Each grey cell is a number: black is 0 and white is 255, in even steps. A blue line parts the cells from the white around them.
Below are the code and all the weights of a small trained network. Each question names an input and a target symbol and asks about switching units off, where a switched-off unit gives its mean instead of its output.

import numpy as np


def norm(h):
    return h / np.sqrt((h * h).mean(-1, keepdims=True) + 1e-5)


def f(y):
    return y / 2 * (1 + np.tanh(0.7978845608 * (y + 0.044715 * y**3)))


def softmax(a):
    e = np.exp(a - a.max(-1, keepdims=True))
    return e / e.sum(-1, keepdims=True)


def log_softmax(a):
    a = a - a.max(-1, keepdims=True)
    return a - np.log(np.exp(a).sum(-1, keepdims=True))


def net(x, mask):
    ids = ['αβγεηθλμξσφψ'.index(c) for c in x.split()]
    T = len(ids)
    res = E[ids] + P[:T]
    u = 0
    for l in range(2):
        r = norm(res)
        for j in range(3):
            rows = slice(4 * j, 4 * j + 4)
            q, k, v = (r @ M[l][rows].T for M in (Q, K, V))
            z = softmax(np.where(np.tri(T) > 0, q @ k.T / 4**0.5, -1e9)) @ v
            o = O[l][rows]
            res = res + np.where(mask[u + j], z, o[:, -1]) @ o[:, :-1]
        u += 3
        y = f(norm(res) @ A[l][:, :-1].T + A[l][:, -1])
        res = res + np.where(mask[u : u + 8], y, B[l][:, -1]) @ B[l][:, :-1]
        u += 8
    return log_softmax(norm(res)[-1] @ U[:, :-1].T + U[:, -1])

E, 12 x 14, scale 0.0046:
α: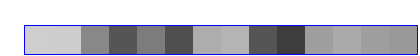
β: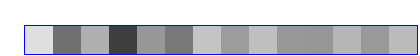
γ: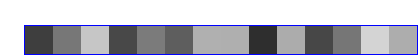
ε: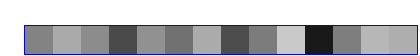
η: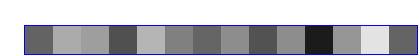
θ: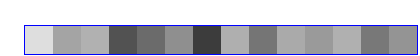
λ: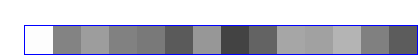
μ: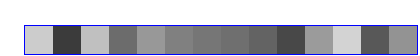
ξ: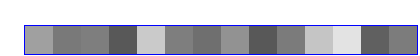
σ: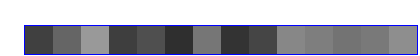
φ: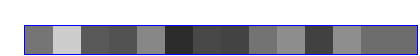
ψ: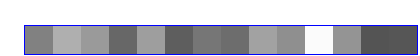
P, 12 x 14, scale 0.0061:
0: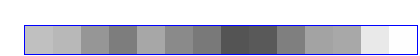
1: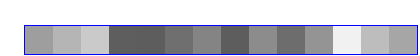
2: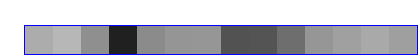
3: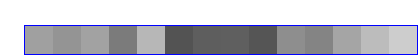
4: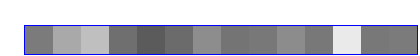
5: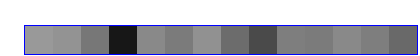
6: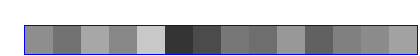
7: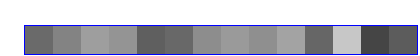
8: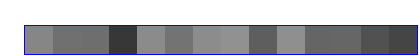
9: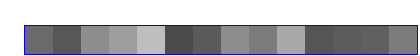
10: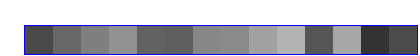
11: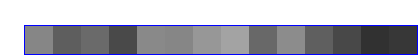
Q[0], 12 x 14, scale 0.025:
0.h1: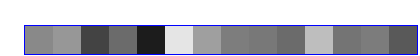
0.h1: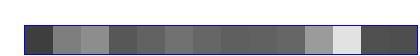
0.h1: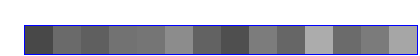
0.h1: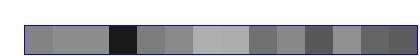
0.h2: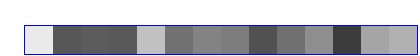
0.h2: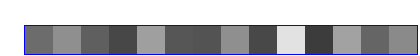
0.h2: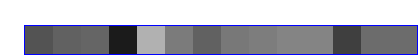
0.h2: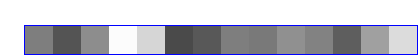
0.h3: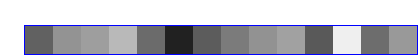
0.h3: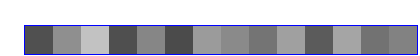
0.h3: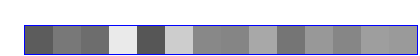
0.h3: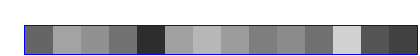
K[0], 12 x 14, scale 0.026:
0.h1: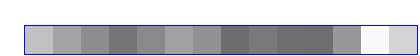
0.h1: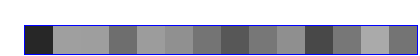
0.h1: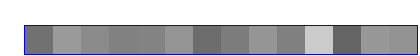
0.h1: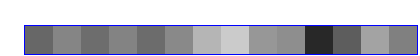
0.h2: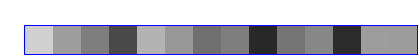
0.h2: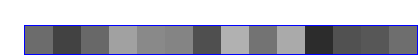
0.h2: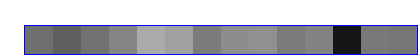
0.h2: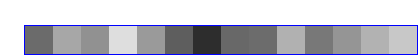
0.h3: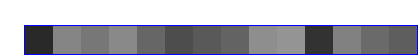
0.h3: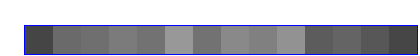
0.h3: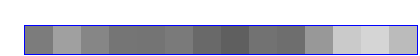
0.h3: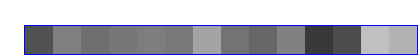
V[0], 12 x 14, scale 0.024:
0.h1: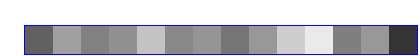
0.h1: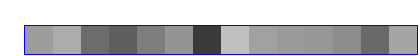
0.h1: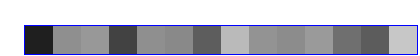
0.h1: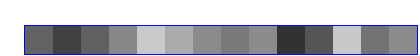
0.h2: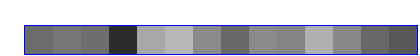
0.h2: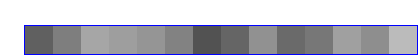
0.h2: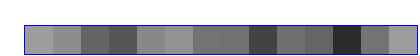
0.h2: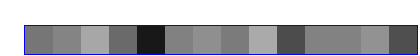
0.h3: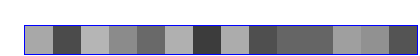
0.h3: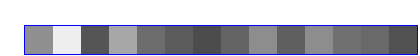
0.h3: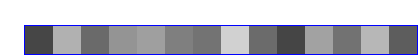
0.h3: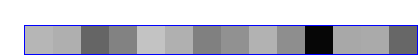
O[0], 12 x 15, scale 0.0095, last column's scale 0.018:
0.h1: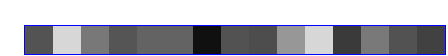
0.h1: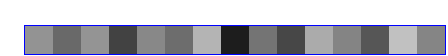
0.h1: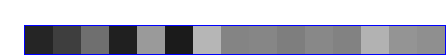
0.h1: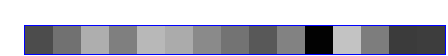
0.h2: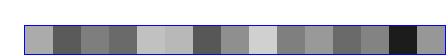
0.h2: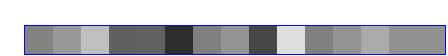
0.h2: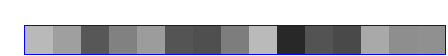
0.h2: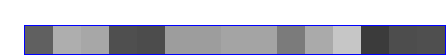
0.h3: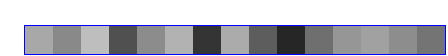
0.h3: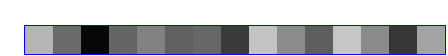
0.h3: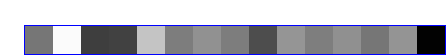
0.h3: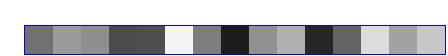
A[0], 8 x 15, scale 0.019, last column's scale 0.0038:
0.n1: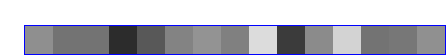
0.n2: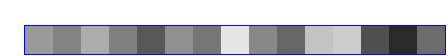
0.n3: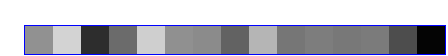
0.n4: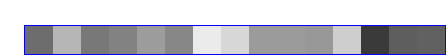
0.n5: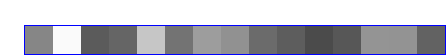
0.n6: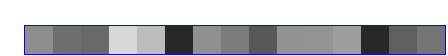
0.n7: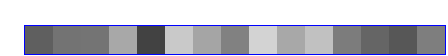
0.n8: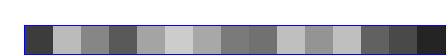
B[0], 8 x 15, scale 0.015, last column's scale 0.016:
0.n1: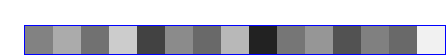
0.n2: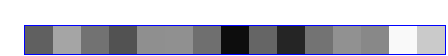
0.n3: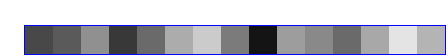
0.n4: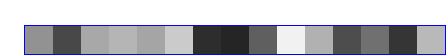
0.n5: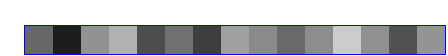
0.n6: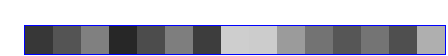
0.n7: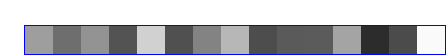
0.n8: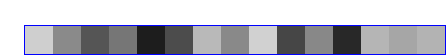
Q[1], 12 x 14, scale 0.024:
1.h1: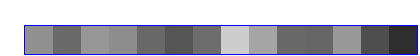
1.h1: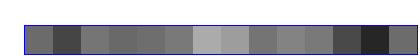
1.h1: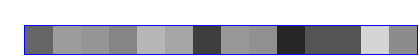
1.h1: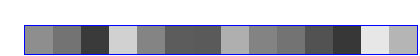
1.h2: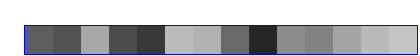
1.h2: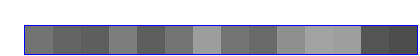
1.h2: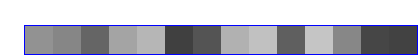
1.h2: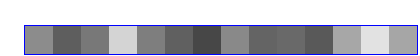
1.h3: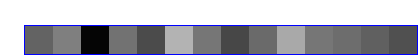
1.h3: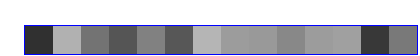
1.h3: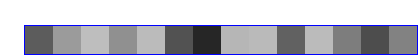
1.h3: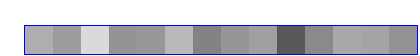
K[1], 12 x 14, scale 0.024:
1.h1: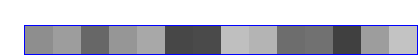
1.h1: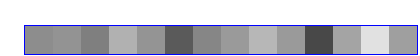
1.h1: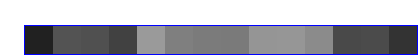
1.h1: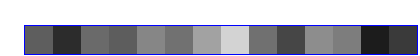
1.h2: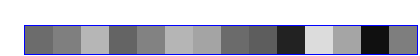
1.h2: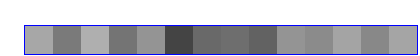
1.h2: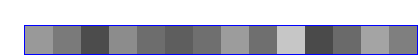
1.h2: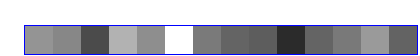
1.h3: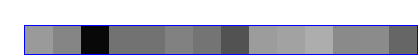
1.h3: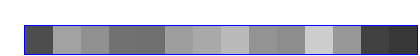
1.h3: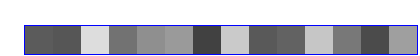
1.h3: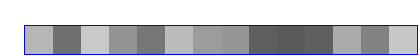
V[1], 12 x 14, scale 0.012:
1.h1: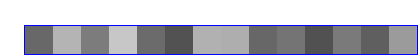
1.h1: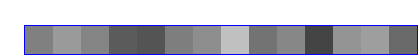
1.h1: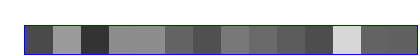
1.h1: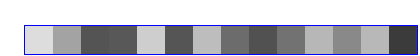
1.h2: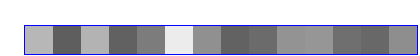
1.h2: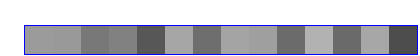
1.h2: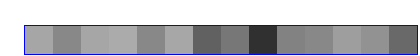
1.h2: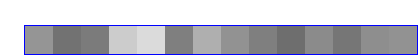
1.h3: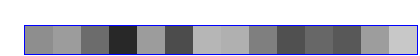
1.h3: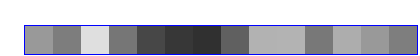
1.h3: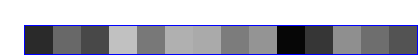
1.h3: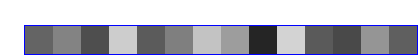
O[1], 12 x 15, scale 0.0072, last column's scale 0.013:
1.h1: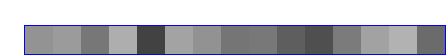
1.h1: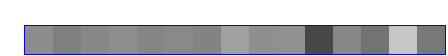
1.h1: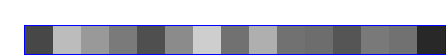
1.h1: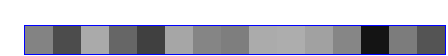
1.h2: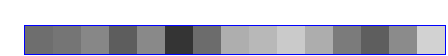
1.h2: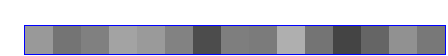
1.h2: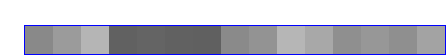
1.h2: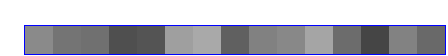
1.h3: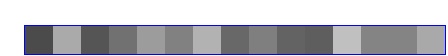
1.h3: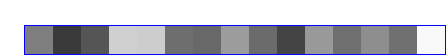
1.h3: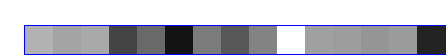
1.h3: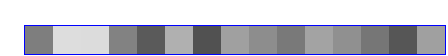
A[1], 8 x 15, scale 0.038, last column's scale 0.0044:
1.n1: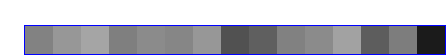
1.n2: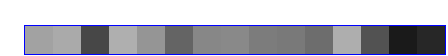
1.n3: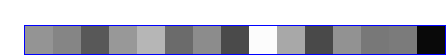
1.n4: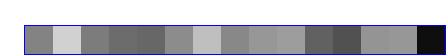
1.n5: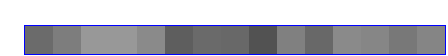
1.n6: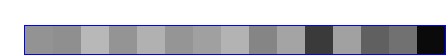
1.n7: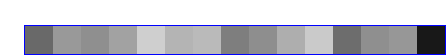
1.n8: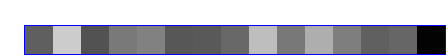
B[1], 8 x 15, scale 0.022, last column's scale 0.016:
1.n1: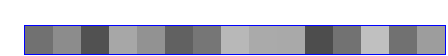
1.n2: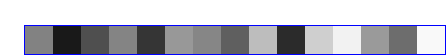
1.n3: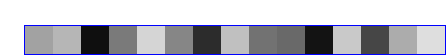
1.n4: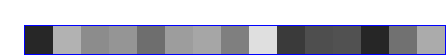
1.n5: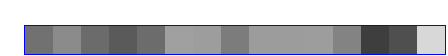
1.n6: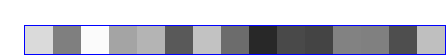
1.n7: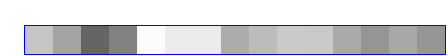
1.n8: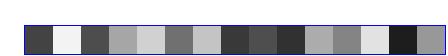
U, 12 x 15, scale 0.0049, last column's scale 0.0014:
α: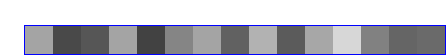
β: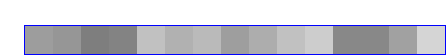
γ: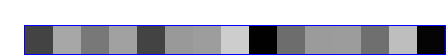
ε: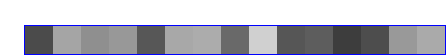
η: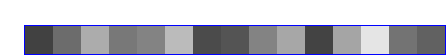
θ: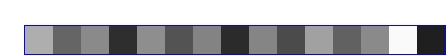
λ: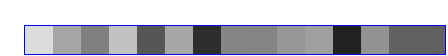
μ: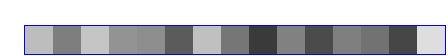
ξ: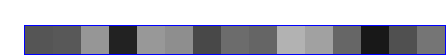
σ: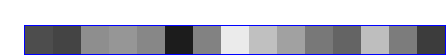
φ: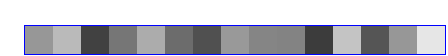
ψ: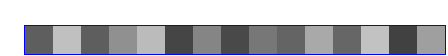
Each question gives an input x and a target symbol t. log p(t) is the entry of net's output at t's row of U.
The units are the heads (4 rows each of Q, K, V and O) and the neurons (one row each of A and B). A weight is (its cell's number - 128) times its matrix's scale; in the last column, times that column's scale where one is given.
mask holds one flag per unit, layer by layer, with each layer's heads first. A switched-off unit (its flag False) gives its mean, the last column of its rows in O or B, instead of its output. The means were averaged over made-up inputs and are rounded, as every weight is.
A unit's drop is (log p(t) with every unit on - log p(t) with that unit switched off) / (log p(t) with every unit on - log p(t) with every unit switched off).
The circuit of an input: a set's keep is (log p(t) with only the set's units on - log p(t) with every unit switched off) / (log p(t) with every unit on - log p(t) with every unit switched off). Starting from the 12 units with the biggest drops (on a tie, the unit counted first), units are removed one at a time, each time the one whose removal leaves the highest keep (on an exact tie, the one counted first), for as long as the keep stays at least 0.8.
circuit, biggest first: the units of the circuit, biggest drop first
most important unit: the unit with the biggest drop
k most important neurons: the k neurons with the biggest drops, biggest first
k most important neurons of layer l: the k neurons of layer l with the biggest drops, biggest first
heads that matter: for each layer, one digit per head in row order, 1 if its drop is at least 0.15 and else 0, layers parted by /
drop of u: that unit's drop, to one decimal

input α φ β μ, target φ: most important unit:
0.h2
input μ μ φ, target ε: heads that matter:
001 / 001
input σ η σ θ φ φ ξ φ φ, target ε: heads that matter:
001 / 100
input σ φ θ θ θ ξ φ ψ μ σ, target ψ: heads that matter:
100 / 000
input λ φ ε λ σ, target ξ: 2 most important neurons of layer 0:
0.n4, 0.n2
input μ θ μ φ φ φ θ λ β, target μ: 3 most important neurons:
0.n7, 1.n6, 0.n2
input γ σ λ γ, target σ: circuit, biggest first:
0.h3, 0.h2, 0.n6
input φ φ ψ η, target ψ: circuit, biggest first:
0.h1, 1.n8
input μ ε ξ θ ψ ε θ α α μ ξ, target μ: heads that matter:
001 / 000
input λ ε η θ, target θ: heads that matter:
100 / 000
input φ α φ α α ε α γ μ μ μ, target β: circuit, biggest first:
0.h3, 1.n7, 0.h2
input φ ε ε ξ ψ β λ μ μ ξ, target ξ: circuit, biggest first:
0.h1, 1.n5
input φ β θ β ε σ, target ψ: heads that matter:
011 / 000
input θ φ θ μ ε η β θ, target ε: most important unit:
0.h3
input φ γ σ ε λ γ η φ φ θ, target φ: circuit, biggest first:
1.n3, 0.h3
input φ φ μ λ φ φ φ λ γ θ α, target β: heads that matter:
001 / 000
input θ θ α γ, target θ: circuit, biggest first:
0.h1, 0.h2
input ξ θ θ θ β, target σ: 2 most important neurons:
1.n1, 0.n2
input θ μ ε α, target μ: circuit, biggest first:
0.h1, 1.n6
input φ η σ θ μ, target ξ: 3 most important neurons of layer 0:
0.n6, 0.n4, 0.n2
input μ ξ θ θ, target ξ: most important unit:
1.n5
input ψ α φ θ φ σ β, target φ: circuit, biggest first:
0.h2, 0.h3, 1.n3, 0.n1
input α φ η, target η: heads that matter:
011 / 000
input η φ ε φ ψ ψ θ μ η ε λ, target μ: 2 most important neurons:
0.n7, 1.n6
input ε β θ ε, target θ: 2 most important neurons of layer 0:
0.n1, 0.n4
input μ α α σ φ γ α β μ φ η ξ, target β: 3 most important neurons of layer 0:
0.n3, 0.n7, 0.n8
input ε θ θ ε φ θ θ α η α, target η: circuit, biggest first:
0.h3, 0.n5
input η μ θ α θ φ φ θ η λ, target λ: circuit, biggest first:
0.h1
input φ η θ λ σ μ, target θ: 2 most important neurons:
0.n2, 1.n3
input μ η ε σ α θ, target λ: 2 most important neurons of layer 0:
0.n1, 0.n7
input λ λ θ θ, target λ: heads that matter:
110 / 000
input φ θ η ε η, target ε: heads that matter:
011 / 000
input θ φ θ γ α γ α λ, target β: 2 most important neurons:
0.n4, 1.n7
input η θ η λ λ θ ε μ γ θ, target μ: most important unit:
0.h1
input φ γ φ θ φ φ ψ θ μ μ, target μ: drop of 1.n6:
0.2
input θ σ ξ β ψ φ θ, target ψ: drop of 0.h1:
1.1
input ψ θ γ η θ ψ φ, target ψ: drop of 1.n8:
0.3
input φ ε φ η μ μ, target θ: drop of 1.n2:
0.1
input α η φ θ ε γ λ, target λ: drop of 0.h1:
0.4
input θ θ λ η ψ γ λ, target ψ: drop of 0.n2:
0.0
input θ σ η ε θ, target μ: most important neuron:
0.n7
